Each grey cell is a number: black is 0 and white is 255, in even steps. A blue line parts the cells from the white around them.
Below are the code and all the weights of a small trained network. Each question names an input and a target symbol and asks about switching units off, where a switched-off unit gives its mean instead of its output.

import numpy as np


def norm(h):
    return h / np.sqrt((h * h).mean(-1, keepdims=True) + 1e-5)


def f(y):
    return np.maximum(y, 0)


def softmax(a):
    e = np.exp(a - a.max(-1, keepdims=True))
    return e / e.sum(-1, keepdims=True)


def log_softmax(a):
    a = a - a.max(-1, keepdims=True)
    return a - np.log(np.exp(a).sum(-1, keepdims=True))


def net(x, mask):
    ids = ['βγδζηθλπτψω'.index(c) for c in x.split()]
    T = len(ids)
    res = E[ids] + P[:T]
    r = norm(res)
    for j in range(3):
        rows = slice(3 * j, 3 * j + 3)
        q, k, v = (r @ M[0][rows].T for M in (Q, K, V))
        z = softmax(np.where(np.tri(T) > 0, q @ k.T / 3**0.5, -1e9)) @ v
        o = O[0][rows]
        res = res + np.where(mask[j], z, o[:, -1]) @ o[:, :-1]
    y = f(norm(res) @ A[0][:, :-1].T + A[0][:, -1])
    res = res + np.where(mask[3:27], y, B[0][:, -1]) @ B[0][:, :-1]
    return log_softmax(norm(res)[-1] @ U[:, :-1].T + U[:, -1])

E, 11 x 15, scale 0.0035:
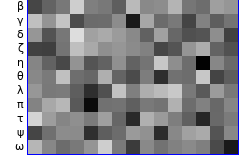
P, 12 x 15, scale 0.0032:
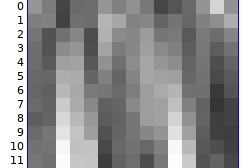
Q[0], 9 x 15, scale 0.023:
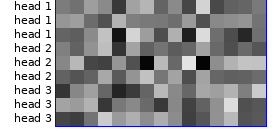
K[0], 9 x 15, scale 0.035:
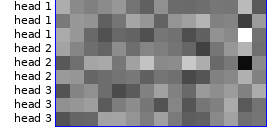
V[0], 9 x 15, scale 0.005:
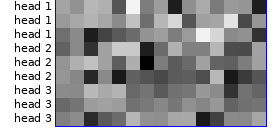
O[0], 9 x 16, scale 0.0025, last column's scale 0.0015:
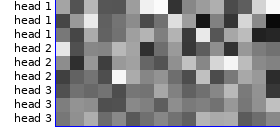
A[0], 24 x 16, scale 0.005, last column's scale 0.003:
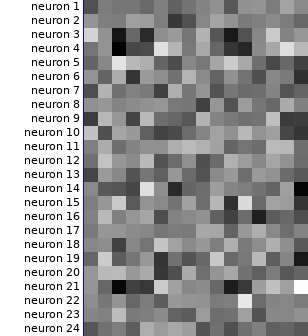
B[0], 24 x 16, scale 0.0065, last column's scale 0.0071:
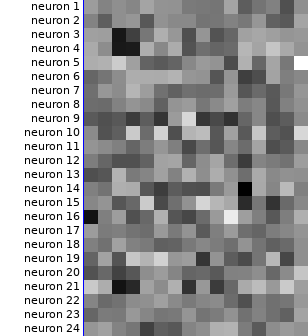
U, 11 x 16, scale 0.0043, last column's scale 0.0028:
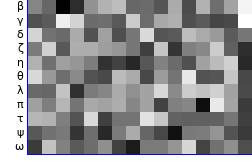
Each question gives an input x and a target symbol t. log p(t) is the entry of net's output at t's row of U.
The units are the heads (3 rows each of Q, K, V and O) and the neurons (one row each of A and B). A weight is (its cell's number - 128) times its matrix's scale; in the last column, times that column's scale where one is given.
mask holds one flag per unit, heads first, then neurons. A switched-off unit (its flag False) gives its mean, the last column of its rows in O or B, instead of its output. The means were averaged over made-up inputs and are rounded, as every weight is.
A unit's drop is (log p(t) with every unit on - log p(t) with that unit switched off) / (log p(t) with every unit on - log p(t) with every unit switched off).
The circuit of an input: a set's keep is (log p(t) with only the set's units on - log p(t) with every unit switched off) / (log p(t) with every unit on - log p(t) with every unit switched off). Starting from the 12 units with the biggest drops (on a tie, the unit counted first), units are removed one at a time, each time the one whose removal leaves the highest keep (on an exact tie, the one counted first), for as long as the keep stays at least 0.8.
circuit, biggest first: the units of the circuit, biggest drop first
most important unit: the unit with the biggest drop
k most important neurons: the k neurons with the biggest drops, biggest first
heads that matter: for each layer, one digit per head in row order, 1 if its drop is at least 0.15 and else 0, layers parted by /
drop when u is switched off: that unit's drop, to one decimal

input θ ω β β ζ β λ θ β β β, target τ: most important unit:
head 1
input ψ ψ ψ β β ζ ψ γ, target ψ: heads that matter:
110
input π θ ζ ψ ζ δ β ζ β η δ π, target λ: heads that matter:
010
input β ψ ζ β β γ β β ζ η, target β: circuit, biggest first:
head 3; neuron 5
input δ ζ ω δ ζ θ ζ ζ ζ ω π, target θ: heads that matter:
100
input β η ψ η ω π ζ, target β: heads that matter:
001
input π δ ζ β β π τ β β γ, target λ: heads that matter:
110
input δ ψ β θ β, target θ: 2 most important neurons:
neuron 10; neuron 16
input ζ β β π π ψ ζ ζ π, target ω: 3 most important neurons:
neuron 16; neuron 20; neuron 10
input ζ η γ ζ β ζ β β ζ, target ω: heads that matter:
010
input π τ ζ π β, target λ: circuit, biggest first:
head 2; neuron 10
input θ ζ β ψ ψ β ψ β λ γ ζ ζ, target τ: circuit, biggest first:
head 1; neuron 15
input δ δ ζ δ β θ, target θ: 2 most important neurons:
neuron 10; neuron 20
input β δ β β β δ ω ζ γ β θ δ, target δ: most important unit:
neuron 5
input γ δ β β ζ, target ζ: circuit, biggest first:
head 1; neuron 19; neuron 10
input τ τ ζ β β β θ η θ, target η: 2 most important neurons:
neuron 14; neuron 10
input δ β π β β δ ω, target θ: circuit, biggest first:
head 1; neuron 10
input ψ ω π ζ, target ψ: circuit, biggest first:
head 1; neuron 9
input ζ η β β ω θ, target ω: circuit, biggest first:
head 2; neuron 16; neuron 10
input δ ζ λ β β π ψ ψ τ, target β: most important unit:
head 3
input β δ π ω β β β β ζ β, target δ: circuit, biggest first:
neuron 10; head 2
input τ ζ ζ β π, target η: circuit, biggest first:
head 2; neuron 14; head 1
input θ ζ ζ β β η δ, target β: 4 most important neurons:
neuron 5; neuron 21; neuron 4; neuron 11
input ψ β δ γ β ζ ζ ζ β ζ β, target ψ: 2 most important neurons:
neuron 9; neuron 20
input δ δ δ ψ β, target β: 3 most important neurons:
neuron 5; neuron 4; neuron 11
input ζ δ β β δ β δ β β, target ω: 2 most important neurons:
neuron 16; neuron 20
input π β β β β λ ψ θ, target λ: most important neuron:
neuron 13
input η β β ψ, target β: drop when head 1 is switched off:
0.1
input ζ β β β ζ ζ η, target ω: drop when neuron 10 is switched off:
0.2
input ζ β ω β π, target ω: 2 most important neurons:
neuron 16; neuron 10
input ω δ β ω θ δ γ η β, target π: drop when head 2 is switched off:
0.3
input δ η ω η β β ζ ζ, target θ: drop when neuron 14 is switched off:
0.0
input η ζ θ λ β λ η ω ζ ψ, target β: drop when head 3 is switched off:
0.3
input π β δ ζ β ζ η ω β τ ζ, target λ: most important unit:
head 2
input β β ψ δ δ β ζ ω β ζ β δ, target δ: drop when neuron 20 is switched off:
0.1
